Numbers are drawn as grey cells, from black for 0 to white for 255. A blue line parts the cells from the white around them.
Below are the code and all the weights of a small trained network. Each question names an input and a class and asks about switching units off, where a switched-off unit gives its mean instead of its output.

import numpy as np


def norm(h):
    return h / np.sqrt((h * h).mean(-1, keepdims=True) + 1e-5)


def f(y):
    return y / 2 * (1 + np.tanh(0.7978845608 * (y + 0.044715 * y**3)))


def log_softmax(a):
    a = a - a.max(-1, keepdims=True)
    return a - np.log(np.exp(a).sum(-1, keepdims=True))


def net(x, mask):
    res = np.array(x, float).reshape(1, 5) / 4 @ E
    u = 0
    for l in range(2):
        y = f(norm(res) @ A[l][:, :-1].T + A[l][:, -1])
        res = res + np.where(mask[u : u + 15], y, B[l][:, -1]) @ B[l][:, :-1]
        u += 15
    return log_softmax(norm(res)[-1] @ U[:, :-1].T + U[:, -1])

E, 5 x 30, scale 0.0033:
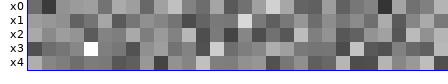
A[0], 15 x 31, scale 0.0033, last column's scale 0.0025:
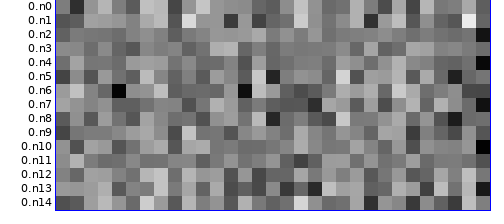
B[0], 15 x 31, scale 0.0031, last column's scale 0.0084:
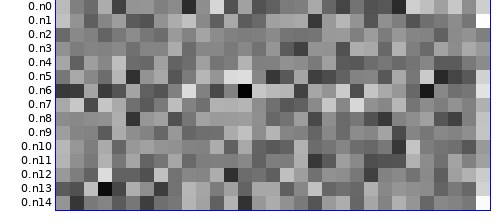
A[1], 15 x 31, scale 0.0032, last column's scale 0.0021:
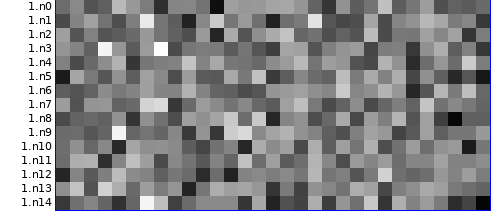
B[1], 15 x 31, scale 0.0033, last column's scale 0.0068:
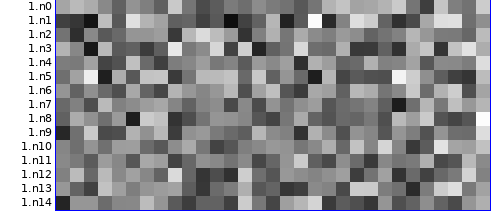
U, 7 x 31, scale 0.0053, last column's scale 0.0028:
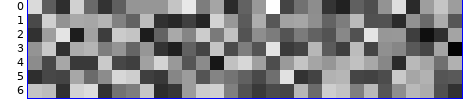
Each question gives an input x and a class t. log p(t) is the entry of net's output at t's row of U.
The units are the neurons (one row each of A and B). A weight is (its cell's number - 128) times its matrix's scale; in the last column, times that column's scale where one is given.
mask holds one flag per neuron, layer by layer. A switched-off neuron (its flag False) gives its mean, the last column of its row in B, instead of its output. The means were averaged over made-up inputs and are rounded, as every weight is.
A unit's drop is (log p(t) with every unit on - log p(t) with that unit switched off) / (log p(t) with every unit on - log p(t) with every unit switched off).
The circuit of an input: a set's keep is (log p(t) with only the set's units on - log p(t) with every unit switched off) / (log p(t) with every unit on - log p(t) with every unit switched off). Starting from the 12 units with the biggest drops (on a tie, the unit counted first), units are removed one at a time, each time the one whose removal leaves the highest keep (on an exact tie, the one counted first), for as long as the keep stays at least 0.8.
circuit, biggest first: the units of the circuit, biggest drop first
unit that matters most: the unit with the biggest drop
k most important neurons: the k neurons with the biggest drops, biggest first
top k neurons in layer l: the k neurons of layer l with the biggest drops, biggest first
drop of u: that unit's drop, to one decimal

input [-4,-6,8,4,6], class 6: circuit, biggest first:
[0.n7]
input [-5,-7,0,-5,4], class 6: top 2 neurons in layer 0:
[0.n7 0.n3]
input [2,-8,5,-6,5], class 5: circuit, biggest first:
[0.n1 1.n1]
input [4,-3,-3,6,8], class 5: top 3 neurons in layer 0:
[0.n1 0.n6 0.n14]
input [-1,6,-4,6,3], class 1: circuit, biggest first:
[0.n14 1.n12 0.n1]
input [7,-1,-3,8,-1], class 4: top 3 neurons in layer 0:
[0.n14 0.n9 0.n8]
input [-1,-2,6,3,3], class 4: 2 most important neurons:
[0.n13 0.n0]
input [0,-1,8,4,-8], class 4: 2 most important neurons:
[0.n13 0.n14]
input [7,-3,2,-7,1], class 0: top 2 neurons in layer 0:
[0.n12 0.n10]
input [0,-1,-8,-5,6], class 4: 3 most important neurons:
[0.n5 1.n10 0.n8]
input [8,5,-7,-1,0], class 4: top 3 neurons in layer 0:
[0.n12 0.n5 0.n8]
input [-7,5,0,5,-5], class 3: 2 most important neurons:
[0.n6 1.n11]
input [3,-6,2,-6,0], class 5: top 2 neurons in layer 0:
[0.n0 0.n1]
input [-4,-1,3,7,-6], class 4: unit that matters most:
1.n4
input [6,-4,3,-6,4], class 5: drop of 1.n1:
0.1
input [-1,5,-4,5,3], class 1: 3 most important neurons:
[0.n14 1.n12 0.n1]
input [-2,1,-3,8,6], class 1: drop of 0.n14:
0.4
